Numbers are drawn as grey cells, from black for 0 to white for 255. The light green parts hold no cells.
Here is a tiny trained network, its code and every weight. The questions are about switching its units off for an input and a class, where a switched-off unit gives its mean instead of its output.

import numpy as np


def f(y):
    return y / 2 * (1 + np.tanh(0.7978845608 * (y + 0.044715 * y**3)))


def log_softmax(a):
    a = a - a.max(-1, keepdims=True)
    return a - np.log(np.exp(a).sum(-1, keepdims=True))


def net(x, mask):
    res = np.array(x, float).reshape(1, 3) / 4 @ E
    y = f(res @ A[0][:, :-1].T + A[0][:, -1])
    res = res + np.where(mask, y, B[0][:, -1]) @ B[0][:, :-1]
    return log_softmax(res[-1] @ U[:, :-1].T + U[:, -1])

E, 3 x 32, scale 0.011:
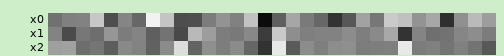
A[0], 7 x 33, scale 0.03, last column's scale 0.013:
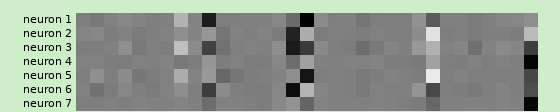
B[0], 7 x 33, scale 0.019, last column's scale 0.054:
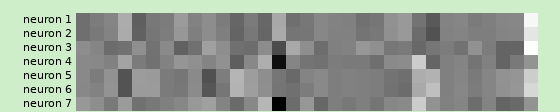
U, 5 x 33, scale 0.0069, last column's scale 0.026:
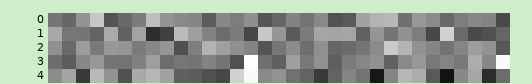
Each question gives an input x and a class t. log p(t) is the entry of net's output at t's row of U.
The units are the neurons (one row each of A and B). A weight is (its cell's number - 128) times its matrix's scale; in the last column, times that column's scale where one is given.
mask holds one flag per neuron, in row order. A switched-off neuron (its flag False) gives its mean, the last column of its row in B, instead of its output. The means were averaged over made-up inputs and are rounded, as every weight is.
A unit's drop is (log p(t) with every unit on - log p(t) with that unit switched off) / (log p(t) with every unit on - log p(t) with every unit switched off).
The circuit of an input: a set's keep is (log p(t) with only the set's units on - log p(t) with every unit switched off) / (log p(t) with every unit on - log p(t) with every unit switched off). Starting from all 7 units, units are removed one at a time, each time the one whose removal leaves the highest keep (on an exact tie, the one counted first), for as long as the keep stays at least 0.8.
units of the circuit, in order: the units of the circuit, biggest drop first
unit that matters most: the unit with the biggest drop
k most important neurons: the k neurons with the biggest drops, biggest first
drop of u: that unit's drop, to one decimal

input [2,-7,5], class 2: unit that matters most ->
neuron 5
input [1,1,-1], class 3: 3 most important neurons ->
[neuron 3; neuron 5; neuron 7]
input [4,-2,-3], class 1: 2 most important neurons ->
[neuron 3; neuron 2]
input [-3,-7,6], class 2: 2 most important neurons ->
[neuron 1; neuron 5]
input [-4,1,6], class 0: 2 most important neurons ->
[neuron 3; neuron 4]
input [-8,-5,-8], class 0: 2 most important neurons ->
[neuron 3; neuron 7]
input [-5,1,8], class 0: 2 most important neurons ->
[neuron 3; neuron 4]
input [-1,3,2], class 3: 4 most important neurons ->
[neuron 3; neuron 5; neuron 7; neuron 6]
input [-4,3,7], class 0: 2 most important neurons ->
[neuron 3; neuron 4]
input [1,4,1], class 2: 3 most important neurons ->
[neuron 1; neuron 3; neuron 6]
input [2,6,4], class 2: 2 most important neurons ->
[neuron 6; neuron 1]
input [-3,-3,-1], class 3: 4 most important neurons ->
[neuron 3; neuron 6; neuron 5; neuron 7]
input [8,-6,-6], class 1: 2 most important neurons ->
[neuron 3; neuron 2]
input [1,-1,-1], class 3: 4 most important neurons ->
[neuron 3; neuron 6; neuron 7; neuron 4]
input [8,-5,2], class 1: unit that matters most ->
neuron 3
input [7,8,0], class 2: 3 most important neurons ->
[neuron 6; neuron 1; neuron 2]
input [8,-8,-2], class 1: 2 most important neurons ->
[neuron 3; neuron 6]
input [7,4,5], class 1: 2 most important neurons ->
[neuron 3; neuron 1]
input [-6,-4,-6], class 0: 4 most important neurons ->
[neuron 3; neuron 6; neuron 7; neuron 5]
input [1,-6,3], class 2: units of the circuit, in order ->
[neuron 5]
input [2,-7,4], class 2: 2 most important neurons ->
[neuron 5; neuron 1]
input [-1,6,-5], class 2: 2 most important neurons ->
[neuron 2; neuron 6]
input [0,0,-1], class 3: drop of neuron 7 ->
0.2
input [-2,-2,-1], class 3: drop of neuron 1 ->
-0.1
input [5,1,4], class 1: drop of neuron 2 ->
0.0
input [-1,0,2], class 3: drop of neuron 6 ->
0.3
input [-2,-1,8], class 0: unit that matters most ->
neuron 4
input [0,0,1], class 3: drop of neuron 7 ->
0.1
